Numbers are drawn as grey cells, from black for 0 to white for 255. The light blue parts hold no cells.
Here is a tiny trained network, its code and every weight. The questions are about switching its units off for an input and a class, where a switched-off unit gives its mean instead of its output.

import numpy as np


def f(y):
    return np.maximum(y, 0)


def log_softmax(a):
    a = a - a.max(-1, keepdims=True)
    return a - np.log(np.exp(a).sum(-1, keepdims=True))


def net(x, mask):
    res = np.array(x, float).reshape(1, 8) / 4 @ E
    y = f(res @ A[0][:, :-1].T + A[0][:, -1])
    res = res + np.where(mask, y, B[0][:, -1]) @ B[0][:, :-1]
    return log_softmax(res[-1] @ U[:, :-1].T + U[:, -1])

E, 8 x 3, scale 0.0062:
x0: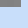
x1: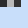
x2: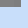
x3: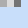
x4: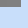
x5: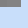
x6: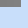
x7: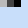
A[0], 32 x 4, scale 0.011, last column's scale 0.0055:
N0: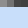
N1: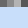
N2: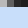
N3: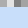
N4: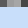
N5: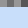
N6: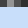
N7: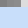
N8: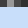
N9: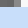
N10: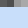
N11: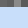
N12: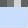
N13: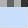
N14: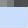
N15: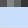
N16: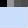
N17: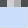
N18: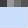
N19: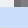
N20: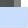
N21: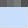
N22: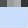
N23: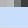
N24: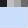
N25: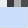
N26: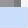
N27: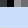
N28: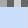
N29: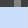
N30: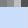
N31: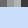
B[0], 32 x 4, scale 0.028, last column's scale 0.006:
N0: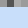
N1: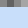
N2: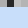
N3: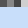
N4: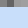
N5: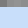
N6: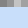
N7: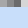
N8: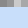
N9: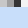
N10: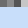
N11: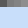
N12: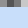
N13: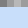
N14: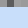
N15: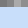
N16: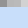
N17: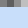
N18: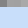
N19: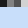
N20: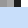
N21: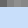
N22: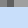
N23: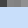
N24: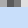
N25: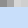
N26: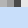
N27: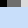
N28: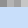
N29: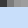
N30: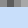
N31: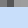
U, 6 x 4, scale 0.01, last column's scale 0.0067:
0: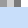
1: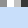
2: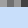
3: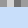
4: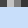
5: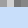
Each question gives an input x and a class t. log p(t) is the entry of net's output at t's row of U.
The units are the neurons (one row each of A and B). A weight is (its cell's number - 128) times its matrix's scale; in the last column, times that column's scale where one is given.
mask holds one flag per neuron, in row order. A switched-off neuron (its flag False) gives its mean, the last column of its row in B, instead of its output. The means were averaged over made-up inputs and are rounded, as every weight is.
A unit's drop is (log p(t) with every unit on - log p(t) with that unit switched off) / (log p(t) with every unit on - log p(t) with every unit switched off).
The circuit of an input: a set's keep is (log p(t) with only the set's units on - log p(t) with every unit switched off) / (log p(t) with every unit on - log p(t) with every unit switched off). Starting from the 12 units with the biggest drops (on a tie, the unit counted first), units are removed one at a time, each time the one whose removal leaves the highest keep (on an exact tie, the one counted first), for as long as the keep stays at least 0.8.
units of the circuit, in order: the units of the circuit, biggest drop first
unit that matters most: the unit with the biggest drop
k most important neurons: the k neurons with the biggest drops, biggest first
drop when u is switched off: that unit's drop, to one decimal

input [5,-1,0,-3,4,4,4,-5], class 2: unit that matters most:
N12
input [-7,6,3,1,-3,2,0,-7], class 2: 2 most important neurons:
N24; N17
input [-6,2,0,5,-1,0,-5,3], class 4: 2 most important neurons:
N19; N9
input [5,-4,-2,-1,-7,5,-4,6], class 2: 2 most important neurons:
N2; N16
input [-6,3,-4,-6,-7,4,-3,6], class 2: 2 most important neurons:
N2; N0
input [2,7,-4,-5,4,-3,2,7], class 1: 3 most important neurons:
N16; N8; N6
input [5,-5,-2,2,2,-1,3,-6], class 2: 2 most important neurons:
N12; N30
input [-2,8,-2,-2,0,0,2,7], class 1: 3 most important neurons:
N16; N8; N6
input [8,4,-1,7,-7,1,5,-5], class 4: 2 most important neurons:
N19; N3
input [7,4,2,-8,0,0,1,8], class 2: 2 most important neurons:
N2; N0
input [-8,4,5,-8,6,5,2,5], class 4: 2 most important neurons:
N27; N29
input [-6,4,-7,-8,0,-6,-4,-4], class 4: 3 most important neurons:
N27; N29; N26
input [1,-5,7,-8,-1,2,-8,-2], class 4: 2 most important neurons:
N27; N29
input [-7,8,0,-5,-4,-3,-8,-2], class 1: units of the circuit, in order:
N16
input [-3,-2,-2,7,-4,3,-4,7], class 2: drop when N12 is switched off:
-0.1
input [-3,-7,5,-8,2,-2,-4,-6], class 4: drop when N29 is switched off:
0.2
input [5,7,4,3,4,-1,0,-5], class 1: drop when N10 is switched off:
0.1
